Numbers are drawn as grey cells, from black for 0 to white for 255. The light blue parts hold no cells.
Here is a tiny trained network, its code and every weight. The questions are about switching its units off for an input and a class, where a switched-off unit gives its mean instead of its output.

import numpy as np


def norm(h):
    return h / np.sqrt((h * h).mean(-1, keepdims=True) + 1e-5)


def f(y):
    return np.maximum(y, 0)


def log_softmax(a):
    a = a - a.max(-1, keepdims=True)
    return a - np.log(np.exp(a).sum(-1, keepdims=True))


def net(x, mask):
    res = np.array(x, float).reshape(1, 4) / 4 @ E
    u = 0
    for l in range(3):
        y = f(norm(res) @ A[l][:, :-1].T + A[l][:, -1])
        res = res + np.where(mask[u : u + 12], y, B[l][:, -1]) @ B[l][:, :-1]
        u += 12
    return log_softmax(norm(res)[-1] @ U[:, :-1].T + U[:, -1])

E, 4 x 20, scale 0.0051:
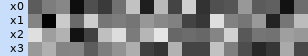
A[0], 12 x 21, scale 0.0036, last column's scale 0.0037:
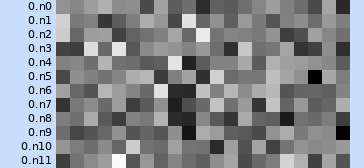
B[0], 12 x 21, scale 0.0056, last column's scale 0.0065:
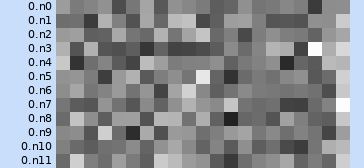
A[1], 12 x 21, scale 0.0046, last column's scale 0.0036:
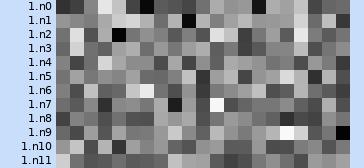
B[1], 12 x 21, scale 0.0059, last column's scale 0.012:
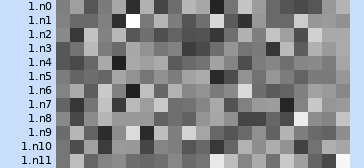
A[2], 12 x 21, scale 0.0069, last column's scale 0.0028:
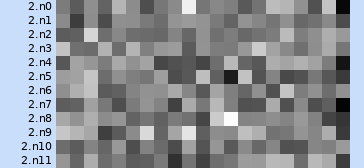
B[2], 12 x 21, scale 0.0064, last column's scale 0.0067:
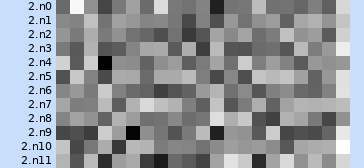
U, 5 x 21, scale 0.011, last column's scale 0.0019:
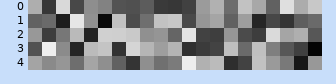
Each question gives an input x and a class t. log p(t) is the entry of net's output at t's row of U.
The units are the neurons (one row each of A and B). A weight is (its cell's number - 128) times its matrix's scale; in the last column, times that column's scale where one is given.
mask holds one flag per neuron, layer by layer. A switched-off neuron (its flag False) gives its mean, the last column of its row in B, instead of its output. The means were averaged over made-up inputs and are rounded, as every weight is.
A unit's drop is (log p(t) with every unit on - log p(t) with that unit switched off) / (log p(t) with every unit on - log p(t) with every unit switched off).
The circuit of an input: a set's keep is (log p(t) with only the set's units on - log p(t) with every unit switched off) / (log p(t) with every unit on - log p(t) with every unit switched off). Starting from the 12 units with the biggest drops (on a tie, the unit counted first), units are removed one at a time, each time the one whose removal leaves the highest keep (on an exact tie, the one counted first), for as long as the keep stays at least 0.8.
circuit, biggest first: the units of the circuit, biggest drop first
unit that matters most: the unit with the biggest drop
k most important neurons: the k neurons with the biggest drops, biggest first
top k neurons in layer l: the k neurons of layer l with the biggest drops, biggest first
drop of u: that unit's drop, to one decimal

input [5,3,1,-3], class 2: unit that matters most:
1.n7
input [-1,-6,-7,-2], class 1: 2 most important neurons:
[1.n0 0.n7]
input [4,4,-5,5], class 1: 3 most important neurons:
[0.n7 0.n5 0.n11]
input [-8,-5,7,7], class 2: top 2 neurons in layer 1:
[1.n0 1.n1]
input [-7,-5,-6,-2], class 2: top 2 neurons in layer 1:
[1.n1 1.n4]
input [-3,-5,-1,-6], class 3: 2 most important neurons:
[1.n9 0.n11]
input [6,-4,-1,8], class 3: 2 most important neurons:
[0.n8 2.n5]
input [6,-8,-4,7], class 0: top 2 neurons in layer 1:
[1.n2 1.n10]
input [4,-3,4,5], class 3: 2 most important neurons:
[0.n8 1.n10]
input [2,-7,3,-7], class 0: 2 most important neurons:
[1.n2 1.n3]
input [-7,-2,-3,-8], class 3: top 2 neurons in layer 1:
[1.n9 1.n5]
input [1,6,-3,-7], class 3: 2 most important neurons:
[0.n11 2.n0]
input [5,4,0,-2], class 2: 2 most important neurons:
[1.n7 1.n2]
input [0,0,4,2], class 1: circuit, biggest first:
[2.n9]
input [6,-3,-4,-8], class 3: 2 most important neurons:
[2.n0 0.n11]
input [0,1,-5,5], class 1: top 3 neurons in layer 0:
[0.n7 0.n5 0.n11]
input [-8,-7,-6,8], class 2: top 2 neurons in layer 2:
[2.n3 2.n11]
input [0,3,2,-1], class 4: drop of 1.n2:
0.1
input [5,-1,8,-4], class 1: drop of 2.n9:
0.4
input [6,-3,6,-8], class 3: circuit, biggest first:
[2.n0]
